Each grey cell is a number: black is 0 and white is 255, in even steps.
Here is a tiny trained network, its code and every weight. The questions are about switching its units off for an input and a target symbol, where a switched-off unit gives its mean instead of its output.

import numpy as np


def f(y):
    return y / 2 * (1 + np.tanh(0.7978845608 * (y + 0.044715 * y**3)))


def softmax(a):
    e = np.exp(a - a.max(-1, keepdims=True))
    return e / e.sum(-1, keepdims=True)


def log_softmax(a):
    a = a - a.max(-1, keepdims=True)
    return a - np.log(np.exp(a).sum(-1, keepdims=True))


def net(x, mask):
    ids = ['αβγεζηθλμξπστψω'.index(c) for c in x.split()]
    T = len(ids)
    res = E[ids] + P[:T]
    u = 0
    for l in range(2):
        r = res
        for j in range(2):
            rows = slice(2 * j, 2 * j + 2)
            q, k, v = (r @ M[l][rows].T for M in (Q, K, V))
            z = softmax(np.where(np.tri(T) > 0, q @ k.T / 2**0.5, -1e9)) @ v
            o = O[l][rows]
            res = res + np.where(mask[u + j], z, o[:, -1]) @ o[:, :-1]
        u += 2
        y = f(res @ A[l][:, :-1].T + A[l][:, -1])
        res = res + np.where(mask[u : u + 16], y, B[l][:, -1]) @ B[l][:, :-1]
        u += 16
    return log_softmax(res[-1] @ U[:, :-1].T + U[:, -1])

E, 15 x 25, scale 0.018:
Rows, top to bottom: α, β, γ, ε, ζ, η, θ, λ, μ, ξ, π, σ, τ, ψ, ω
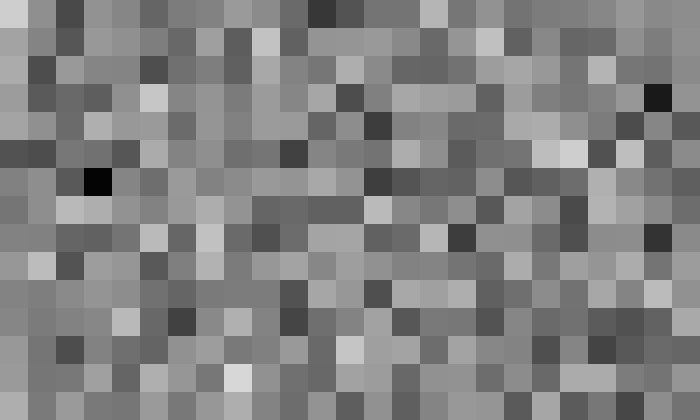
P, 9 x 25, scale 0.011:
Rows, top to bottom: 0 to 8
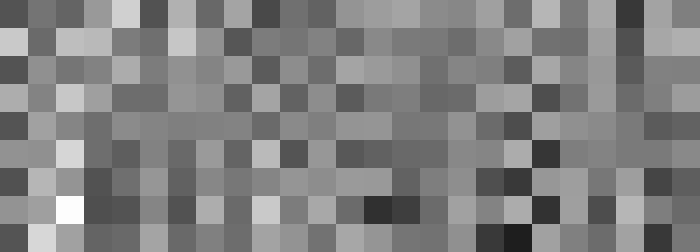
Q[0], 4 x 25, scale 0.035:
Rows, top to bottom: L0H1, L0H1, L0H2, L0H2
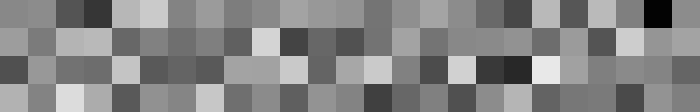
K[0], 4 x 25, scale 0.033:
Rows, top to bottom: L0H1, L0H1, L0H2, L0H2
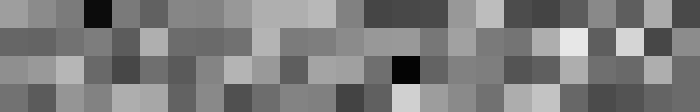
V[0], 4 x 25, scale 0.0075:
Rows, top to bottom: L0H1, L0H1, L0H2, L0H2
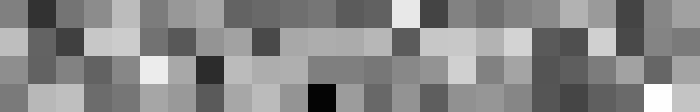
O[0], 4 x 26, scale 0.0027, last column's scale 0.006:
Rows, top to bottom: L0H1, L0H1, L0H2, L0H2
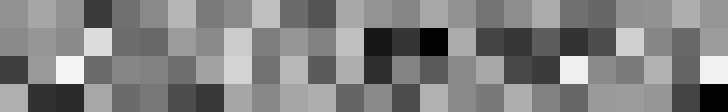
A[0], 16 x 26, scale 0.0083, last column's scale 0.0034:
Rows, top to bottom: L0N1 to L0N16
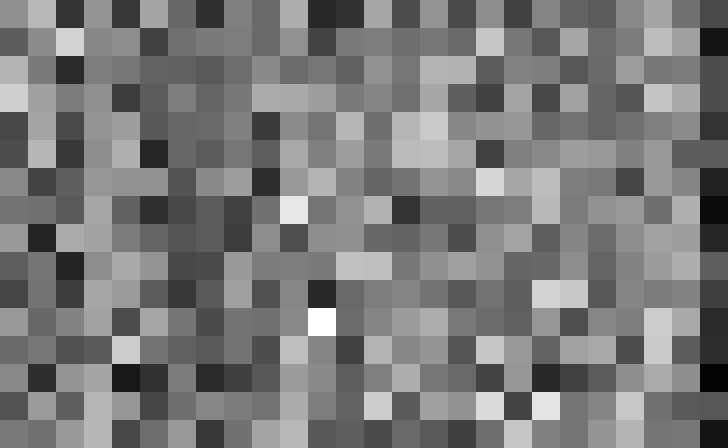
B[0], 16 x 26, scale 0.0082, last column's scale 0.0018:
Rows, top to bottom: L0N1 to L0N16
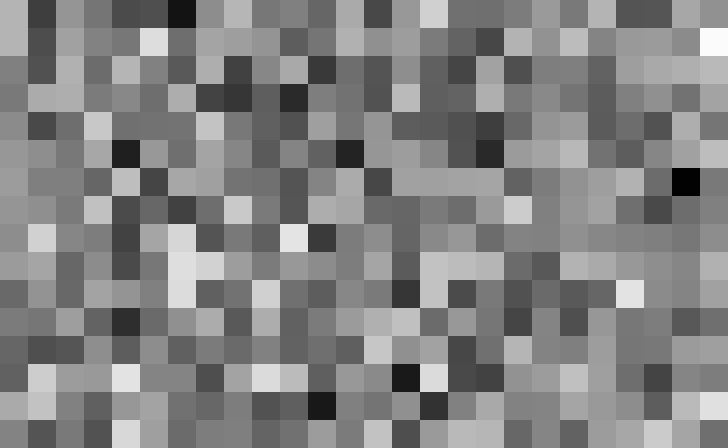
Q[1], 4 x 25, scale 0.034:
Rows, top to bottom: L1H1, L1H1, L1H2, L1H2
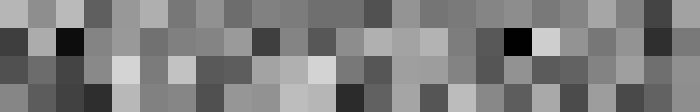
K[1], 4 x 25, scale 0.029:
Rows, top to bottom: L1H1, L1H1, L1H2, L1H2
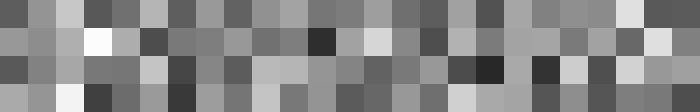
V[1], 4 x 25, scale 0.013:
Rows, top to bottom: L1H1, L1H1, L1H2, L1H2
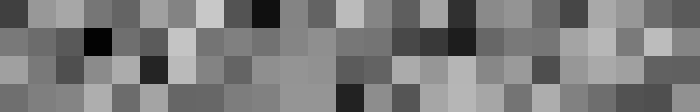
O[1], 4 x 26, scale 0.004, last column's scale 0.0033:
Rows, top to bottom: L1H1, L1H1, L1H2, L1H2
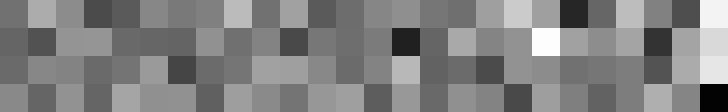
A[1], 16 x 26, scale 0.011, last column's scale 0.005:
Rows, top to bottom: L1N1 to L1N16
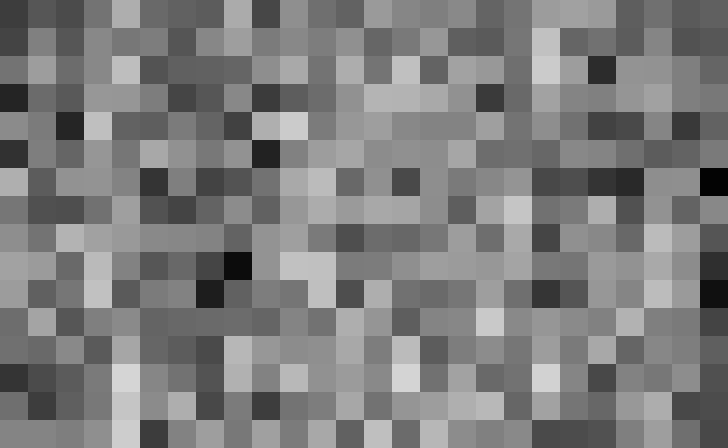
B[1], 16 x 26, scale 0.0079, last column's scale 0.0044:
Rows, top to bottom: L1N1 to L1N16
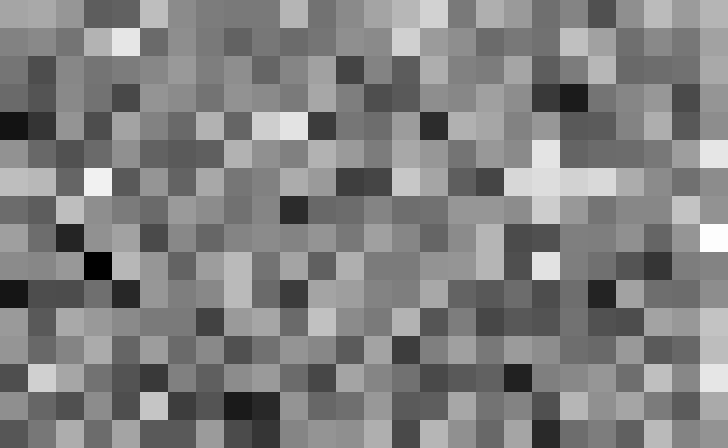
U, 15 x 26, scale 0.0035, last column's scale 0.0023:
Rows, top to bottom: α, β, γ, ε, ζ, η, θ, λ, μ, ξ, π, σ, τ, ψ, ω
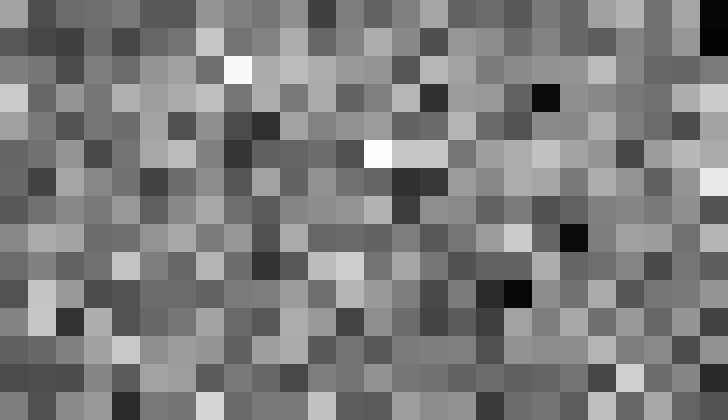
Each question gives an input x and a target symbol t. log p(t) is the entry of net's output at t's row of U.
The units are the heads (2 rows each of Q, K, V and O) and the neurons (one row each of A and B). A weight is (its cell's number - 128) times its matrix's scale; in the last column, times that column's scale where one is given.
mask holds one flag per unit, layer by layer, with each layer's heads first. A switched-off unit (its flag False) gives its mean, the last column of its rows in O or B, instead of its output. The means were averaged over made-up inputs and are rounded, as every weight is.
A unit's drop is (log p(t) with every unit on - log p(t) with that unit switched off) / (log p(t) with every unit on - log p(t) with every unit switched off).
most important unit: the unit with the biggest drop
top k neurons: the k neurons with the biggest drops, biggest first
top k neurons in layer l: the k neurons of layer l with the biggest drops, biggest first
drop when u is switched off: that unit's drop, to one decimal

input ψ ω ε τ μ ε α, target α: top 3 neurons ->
(L0N1; L0N3; L0N11)
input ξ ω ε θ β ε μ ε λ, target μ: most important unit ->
L1H1
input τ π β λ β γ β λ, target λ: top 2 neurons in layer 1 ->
(L1N16; L1N11)
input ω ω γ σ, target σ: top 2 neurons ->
(L1N7; L0N7)
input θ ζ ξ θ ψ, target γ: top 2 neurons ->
(L1N6; L0N10)
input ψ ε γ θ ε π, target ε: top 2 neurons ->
(L1N9; L0N2)
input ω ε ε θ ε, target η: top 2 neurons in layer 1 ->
(L1N8; L1N1)
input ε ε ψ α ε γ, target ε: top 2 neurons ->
(L1N9; L0N2)
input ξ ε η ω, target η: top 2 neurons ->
(L0N11; L0N13)
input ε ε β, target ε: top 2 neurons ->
(L0N15; L1N12)
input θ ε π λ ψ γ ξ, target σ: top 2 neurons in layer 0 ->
(L0N6; L0N8)
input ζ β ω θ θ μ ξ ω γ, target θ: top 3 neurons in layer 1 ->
(L1N8; L1N13; L1N1)
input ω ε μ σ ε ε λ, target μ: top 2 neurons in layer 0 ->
(L0N15; L0N7)
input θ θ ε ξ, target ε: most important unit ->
L0H2
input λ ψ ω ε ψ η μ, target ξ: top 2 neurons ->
(L1N6; L1N2)
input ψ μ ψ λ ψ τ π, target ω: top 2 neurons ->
(L1N4; L0N6)
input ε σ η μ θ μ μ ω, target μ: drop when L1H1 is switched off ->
1.6
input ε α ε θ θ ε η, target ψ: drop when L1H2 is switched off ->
0.1
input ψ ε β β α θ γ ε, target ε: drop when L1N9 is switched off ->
0.2
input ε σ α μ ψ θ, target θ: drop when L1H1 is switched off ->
1.0
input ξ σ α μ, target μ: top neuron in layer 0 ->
(L0N9)
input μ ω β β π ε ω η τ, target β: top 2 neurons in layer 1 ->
(L1N5; L1N6)
